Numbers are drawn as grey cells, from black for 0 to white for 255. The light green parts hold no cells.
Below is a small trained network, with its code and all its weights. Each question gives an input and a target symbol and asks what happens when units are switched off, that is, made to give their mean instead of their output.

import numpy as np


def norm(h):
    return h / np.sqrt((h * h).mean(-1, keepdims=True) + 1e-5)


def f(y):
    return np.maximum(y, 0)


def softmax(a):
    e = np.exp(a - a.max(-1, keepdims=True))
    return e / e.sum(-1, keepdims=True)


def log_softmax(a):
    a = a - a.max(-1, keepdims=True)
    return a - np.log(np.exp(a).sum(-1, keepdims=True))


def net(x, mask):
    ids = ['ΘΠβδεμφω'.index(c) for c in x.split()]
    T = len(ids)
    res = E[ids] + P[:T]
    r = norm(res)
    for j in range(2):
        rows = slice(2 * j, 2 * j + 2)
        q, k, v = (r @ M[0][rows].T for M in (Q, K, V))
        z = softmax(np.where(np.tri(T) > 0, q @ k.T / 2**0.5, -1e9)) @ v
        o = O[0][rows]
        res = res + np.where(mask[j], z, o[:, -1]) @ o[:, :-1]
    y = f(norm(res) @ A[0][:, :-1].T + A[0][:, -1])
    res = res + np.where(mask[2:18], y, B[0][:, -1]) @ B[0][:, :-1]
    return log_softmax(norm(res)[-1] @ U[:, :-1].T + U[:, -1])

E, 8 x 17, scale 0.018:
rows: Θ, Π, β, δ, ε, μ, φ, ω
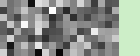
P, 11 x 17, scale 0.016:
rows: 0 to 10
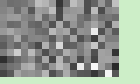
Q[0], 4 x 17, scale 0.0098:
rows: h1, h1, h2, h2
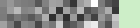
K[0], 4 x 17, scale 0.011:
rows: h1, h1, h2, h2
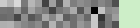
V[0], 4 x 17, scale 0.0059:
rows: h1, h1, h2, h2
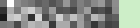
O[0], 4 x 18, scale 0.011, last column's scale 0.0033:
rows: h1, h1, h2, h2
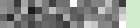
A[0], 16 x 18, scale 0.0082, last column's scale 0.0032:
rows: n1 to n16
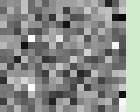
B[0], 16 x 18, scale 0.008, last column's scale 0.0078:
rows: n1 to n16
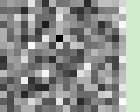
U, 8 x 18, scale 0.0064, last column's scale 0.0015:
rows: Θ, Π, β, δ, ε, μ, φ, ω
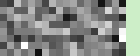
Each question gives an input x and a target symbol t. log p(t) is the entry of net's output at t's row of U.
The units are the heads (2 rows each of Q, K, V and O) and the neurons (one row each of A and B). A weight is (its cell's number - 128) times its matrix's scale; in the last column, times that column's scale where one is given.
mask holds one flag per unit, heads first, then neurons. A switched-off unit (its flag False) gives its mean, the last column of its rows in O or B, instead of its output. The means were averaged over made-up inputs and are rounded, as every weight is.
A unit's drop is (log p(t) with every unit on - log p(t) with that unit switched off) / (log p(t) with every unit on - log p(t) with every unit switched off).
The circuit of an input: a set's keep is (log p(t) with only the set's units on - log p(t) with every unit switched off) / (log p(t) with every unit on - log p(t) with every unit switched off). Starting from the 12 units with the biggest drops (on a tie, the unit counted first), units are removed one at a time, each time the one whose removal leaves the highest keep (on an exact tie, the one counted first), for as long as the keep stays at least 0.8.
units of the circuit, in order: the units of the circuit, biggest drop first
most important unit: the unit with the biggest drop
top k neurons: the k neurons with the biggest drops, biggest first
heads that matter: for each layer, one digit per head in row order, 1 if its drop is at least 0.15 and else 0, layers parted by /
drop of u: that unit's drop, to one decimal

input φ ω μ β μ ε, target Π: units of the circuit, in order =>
(h2 n4)
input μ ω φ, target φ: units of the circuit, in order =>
(h1 n9)
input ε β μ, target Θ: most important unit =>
h2
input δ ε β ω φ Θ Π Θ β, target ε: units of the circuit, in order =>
(h1 h2)
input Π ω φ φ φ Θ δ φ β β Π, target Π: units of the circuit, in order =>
(h2 n2)
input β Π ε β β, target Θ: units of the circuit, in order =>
(h2 h1)
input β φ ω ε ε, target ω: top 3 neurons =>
(n6 n13 n2)
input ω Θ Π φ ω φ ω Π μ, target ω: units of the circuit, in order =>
(n6 h2 h1)
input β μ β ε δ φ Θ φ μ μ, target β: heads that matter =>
10
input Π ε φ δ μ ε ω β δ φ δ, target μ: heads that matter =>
11
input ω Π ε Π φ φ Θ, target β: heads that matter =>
10
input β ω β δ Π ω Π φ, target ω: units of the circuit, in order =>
(n6 h2)
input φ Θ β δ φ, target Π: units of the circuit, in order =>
(h2 n1 n2)
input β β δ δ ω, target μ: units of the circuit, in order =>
(h2)
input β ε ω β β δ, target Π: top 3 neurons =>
(n2 n4 n1)
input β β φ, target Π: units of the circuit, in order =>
(h2 n2)
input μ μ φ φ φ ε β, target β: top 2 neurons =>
(n10 n2)
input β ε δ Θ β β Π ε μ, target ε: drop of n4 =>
0.1
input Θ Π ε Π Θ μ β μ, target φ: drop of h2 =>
0.2
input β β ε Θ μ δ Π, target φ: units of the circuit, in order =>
(h1)
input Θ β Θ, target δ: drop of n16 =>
-0.1
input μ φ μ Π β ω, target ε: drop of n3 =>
0.0
